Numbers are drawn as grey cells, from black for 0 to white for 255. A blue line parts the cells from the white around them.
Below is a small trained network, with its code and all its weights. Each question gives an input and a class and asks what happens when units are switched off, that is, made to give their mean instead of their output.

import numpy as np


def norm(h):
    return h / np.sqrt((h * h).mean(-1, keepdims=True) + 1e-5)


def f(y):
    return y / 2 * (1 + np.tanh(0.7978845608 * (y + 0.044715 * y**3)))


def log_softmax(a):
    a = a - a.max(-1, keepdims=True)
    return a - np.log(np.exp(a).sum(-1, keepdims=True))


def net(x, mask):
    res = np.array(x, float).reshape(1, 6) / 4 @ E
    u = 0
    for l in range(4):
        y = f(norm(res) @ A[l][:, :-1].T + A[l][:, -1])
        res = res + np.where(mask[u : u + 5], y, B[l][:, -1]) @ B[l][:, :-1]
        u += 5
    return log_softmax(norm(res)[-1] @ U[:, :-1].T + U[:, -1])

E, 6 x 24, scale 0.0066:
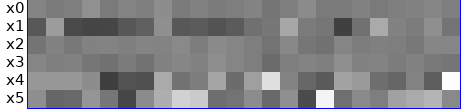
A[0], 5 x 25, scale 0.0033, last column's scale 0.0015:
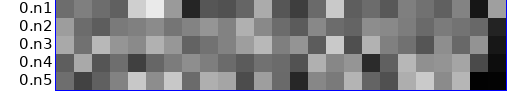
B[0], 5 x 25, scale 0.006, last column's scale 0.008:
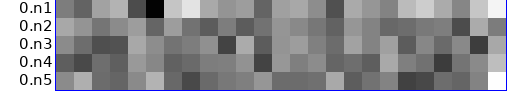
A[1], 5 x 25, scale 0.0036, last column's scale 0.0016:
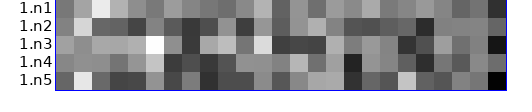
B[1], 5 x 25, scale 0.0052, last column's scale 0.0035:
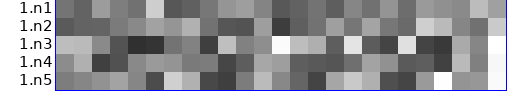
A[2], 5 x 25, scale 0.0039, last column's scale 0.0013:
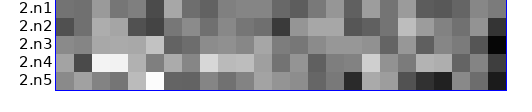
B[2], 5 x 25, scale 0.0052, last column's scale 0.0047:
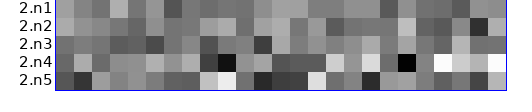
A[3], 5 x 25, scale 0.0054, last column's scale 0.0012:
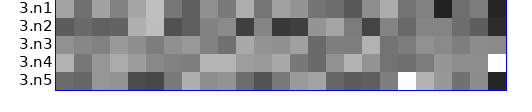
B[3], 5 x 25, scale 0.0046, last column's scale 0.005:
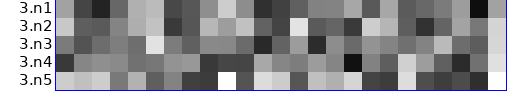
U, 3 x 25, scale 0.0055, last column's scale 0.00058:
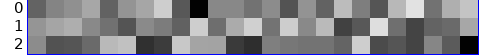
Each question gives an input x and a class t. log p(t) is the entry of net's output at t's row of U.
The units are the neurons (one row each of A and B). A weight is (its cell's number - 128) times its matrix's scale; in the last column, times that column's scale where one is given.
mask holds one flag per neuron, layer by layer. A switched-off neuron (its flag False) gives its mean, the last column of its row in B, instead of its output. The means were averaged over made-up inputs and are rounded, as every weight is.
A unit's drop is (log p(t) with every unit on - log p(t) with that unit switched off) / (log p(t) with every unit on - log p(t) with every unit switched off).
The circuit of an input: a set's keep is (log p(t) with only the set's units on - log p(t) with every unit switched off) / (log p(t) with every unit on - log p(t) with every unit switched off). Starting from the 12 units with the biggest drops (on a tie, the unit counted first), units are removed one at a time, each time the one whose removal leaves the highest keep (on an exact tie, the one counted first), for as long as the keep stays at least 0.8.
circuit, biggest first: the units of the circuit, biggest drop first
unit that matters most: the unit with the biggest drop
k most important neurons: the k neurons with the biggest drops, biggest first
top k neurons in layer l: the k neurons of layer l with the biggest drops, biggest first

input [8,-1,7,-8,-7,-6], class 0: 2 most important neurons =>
[0.n1, 2.n4]
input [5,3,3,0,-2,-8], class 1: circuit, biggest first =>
[0.n1, 3.n5]
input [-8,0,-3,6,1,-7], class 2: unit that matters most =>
0.n3
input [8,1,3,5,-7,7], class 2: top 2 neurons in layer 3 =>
[3.n2, 3.n5]
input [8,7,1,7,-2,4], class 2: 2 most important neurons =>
[0.n1, 0.n4]
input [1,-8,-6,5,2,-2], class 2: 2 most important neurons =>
[0.n1, 0.n3]
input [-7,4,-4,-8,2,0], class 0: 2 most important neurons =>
[0.n1, 1.n5]
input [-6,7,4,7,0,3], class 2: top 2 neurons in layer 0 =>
[0.n1, 0.n4]
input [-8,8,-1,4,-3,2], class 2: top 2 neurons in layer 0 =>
[0.n4, 0.n1]
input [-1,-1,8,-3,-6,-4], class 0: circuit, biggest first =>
[0.n1, 2.n4]
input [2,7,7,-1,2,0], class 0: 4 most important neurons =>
[0.n1, 1.n5, 1.n3, 1.n2]
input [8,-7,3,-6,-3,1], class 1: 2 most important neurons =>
[1.n3, 0.n5]
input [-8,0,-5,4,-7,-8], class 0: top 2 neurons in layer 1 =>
[1.n3, 1.n1]
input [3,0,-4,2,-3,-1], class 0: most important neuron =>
[2.n4]
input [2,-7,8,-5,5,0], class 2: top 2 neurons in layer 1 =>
[1.n5, 1.n4]
